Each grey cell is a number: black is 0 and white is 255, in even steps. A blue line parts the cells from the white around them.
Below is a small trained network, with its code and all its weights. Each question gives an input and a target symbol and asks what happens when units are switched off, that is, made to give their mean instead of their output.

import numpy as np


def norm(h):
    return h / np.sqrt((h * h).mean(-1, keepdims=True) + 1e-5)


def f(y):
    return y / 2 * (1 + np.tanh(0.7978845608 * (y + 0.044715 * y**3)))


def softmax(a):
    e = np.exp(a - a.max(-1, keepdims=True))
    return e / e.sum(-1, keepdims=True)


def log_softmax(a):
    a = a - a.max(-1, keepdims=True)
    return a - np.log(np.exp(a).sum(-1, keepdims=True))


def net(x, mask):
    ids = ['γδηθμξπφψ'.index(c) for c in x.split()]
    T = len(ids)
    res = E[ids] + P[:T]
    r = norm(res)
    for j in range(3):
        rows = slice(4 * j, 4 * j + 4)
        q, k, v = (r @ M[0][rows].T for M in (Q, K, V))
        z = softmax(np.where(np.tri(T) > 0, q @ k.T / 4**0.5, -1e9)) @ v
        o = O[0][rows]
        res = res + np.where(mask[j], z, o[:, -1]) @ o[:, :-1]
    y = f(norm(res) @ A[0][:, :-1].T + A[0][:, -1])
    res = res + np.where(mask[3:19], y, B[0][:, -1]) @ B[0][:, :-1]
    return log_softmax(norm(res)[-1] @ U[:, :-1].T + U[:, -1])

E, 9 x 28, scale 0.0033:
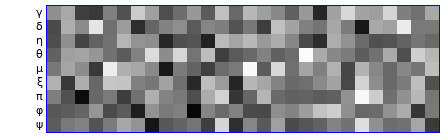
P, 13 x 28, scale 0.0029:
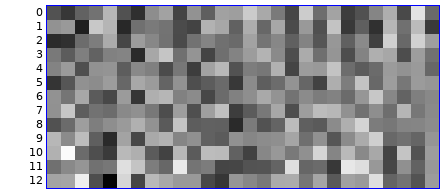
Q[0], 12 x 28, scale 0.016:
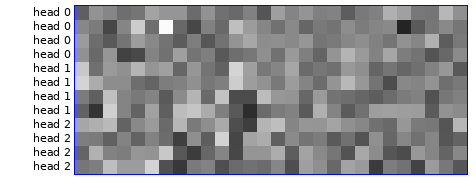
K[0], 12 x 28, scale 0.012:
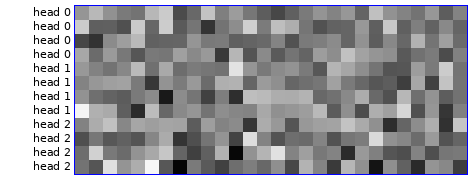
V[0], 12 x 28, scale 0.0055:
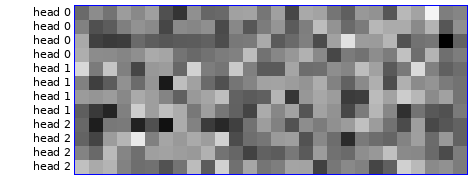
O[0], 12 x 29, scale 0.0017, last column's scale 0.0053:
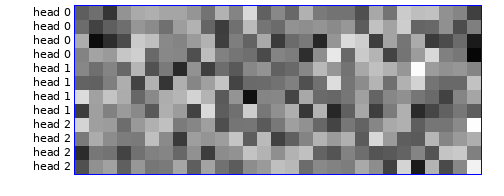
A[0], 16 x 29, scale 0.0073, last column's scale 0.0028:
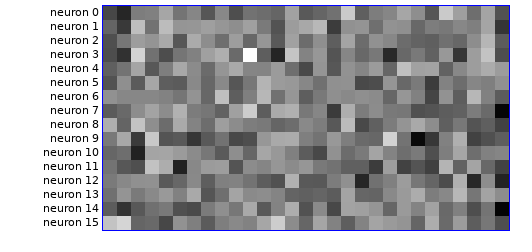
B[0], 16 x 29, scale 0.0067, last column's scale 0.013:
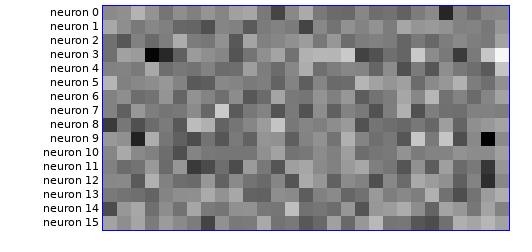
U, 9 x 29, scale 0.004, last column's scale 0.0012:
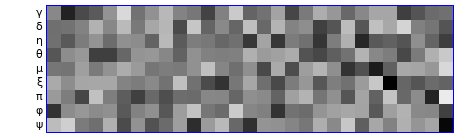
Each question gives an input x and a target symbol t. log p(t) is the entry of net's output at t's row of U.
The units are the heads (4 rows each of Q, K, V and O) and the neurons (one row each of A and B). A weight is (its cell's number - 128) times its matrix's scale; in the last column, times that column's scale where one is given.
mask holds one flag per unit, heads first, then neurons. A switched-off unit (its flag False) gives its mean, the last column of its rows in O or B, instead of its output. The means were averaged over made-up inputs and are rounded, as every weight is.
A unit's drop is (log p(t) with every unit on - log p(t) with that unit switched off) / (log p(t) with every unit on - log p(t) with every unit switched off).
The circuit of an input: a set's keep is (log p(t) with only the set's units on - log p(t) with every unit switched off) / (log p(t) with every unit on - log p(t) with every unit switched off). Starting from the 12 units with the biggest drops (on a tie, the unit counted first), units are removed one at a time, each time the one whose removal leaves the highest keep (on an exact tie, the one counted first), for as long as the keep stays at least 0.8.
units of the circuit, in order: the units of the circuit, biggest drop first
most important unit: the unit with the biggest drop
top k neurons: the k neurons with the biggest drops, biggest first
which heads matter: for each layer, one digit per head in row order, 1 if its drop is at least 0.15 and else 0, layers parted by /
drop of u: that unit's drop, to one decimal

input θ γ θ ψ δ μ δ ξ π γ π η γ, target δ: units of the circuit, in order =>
head 0; neuron 3
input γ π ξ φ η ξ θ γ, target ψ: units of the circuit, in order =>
neuron 15
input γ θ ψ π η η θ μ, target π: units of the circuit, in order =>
head 2; neuron 3
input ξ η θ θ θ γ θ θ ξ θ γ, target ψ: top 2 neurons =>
neuron 13; neuron 2
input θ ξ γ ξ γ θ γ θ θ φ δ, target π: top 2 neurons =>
neuron 12; neuron 9
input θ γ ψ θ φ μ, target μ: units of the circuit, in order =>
head 1; neuron 3; head 2; neuron 5
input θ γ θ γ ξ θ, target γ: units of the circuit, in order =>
head 0; neuron 3; neuron 13; neuron 2
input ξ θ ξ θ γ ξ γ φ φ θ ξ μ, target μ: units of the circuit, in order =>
head 1; head 0; head 2; neuron 3
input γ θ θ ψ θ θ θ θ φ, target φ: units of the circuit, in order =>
neuron 14; neuron 3; head 1
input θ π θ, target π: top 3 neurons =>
neuron 3; neuron 4; neuron 1
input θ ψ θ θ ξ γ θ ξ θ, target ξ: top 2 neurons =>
neuron 0; neuron 3
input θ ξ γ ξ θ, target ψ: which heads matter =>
010
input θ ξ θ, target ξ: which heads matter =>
111
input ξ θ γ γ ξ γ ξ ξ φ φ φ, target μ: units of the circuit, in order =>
neuron 15
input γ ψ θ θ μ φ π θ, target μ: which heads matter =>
000
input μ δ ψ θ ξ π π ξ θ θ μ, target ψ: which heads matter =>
100
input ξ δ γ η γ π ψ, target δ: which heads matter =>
100
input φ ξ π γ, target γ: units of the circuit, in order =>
head 0; neuron 3
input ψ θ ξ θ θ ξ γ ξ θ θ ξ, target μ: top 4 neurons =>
neuron 15; neuron 4; neuron 3; neuron 1
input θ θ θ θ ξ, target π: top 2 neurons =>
neuron 3; neuron 11
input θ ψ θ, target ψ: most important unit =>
head 0
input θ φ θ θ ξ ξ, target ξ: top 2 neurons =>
neuron 0; neuron 3
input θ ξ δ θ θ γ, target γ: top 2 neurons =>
neuron 13; neuron 3
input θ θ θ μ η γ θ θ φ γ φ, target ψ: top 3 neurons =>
neuron 10; neuron 3; neuron 2
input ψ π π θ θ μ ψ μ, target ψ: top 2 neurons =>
neuron 3; neuron 10
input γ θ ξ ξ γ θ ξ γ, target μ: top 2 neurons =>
neuron 15; neuron 3
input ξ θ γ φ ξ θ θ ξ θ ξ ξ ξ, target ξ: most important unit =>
neuron 0
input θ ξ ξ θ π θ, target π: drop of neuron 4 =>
0.4
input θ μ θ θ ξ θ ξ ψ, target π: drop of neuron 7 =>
0.0
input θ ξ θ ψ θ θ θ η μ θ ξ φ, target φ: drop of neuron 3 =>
0.4
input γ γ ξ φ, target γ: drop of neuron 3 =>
0.2
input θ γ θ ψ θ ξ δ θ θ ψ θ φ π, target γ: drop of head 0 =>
1.0
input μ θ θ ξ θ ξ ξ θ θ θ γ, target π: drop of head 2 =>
1.3
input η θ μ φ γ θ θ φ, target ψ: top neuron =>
neuron 3
